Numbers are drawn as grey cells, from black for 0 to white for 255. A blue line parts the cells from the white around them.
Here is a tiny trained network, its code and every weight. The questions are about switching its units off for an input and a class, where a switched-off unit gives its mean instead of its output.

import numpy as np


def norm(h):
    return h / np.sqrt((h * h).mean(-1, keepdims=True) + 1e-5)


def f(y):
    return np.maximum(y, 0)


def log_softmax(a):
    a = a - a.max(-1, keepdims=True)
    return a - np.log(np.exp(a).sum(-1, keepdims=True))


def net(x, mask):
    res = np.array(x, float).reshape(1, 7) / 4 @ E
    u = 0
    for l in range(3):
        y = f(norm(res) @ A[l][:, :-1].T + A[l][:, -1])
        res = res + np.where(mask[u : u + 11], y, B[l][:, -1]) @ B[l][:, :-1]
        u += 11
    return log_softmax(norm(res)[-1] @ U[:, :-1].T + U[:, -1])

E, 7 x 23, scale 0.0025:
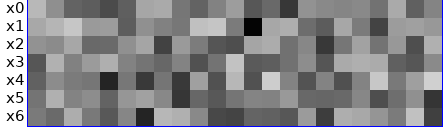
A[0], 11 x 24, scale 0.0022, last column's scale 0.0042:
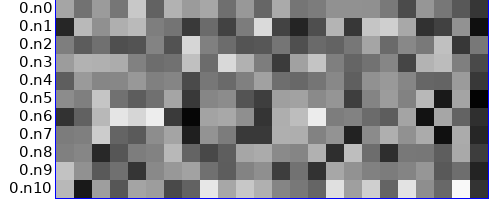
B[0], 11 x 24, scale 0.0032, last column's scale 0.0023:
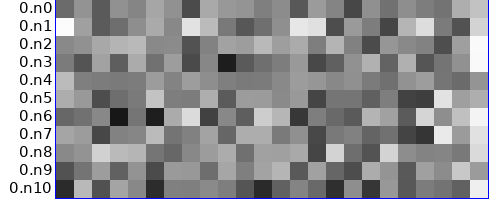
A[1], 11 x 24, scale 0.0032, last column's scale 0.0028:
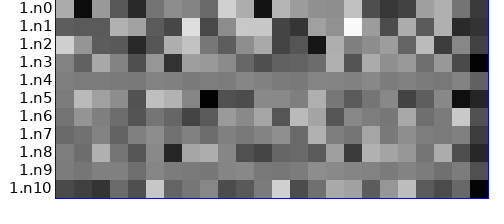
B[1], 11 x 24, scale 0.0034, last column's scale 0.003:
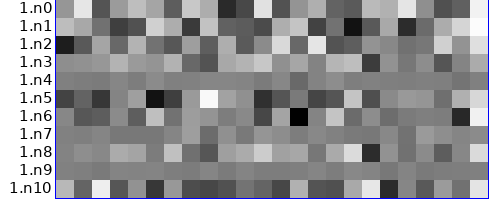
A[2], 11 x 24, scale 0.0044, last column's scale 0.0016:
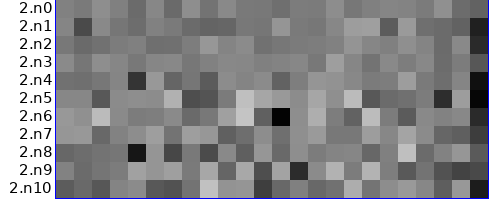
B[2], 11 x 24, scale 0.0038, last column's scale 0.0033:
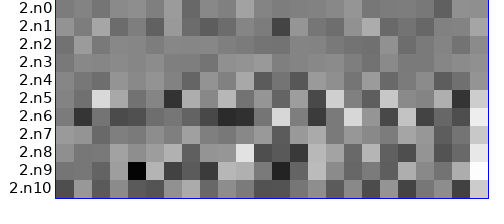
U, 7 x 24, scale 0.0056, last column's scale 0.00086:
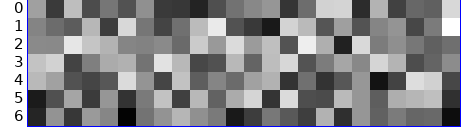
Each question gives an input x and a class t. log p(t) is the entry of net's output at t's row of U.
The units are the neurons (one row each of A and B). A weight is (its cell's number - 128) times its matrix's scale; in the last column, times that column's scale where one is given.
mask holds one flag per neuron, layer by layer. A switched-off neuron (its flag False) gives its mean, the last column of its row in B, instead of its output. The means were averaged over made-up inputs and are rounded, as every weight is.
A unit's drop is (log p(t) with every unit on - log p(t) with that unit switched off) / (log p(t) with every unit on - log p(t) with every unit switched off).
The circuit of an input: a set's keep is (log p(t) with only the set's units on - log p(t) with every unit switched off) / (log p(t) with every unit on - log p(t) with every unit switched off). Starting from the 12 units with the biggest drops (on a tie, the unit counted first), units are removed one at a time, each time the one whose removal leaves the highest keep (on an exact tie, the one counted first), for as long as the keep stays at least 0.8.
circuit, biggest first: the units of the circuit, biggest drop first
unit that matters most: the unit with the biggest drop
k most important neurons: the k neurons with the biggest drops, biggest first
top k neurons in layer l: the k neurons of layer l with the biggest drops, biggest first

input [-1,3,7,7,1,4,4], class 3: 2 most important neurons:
0.n1; 1.n1
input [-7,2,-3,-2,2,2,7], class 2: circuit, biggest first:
1.n8
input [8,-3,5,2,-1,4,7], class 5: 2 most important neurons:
1.n2; 0.n9
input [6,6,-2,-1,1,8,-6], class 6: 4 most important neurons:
1.n5; 0.n6; 1.n10; 0.n2
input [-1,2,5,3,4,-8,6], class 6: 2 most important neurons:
0.n10; 2.n10
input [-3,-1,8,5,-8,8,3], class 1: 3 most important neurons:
2.n9; 1.n1; 0.n10
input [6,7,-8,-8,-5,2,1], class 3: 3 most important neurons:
1.n0; 1.n10; 2.n7
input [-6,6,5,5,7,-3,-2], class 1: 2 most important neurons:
1.n6; 1.n10
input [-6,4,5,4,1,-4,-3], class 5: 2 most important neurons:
0.n6; 1.n1
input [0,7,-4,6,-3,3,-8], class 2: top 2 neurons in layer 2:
2.n5; 2.n1
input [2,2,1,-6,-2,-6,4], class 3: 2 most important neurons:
1.n0; 1.n5
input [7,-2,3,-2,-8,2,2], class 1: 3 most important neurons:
2.n9; 0.n6; 0.n0
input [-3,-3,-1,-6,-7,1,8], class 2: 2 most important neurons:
1.n8; 1.n3
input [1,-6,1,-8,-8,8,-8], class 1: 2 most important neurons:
2.n9; 1.n8
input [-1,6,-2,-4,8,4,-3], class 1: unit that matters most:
1.n6
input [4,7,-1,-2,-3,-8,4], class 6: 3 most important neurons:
0.n10; 2.n10; 1.n10
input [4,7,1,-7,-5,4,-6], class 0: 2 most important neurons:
2.n6; 0.n3
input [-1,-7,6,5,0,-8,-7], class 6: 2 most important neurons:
0.n10; 2.n10
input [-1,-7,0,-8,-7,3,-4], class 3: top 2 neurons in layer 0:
0.n3; 0.n2
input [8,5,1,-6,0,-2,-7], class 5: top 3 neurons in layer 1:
1.n2; 1.n8; 1.n3
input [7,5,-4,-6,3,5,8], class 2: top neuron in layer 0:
0.n6
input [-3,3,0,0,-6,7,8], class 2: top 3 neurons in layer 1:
1.n8; 1.n3; 1.n6
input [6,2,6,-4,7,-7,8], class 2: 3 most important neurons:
1.n8; 1.n3; 2.n9
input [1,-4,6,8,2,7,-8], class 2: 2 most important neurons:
2.n5; 1.n0
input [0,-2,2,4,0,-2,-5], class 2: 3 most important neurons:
2.n5; 1.n0; 0.n8
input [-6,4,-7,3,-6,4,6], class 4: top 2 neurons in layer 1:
1.n1; 1.n6
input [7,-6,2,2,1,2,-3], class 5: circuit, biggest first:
1.n2
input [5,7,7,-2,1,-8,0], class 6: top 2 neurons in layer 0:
0.n10; 0.n6
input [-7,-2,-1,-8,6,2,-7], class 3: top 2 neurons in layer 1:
1.n0; 1.n8
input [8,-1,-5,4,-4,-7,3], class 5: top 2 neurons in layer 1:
1.n2; 1.n5
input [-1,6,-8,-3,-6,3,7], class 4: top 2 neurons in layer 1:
1.n1; 1.n10
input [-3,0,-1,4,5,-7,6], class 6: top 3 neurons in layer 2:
2.n10; 2.n9; 2.n5
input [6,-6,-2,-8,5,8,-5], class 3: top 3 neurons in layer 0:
0.n10; 0.n6; 0.n3
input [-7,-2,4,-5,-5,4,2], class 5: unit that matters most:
0.n6
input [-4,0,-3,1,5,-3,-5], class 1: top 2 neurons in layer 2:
2.n8; 2.n4
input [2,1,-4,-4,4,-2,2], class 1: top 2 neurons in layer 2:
2.n8; 2.n6
